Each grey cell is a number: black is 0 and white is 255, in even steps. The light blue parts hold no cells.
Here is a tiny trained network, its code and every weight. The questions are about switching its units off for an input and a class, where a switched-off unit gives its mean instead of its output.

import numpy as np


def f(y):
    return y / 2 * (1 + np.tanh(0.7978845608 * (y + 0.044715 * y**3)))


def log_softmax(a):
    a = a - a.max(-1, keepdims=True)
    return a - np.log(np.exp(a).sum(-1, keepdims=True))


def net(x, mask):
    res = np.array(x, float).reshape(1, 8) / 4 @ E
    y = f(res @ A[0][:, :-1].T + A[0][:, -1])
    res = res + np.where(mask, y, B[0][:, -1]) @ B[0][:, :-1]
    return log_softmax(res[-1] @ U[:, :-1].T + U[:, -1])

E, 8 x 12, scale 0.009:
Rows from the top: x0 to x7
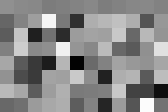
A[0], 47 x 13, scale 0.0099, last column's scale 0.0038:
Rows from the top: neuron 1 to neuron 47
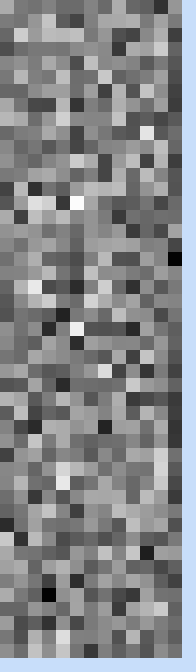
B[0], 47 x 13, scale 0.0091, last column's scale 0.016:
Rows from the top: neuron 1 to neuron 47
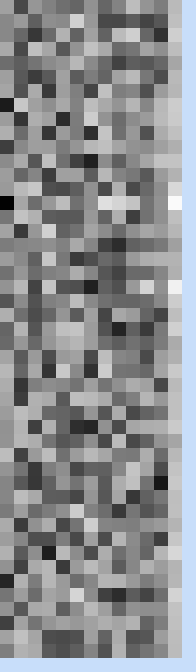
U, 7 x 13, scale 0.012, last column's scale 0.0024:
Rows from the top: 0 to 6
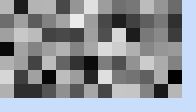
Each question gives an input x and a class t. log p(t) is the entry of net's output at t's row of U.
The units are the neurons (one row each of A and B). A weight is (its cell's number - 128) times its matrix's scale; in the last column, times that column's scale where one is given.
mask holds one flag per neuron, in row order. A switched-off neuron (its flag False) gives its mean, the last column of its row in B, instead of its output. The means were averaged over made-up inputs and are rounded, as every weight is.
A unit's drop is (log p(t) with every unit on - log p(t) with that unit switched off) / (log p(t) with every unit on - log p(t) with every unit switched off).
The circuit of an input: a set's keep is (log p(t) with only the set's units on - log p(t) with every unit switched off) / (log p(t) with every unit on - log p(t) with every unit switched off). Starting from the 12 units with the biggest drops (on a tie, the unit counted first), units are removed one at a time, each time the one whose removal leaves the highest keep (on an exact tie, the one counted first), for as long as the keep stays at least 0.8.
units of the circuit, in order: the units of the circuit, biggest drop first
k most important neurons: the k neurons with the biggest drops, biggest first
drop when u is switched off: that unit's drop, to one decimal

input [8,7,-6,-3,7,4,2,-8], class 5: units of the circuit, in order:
[neuron 40]
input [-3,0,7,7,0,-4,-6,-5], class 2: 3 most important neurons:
[neuron 14; neuron 36; neuron 30]
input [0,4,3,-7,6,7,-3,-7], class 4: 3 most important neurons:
[neuron 31; neuron 12; neuron 15]
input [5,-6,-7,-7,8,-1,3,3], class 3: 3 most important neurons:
[neuron 45; neuron 8; neuron 42]
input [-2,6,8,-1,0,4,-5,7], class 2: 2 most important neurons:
[neuron 36; neuron 14]
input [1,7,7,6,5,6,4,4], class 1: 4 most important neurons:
[neuron 37; neuron 25; neuron 5; neuron 2]
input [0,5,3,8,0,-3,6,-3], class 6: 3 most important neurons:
[neuron 35; neuron 6; neuron 3]
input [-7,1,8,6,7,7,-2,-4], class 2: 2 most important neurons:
[neuron 14; neuron 36]
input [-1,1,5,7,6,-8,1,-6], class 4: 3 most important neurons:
[neuron 21; neuron 19; neuron 15]
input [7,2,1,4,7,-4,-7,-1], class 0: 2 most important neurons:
[neuron 15; neuron 33]
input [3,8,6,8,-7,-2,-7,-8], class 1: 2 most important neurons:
[neuron 22; neuron 2]
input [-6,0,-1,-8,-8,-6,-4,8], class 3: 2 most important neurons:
[neuron 15; neuron 40]
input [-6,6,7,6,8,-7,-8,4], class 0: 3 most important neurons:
[neuron 33; neuron 15; neuron 4]
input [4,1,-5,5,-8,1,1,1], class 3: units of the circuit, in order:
[neuron 15]
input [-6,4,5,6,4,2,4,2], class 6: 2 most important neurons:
[neuron 35; neuron 34]
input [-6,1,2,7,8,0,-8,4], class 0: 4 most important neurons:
[neuron 33; neuron 4; neuron 15; neuron 38]
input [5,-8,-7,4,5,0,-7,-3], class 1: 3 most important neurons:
[neuron 43; neuron 24; neuron 9]
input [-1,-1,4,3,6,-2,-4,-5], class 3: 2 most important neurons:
[neuron 11; neuron 42]
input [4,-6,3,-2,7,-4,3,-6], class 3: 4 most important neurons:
[neuron 42; neuron 45; neuron 8; neuron 2]
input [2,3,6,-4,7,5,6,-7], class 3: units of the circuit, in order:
[neuron 8]
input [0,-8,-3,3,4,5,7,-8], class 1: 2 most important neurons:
[neuron 43; neuron 24]
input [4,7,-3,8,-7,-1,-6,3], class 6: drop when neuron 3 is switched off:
1.2
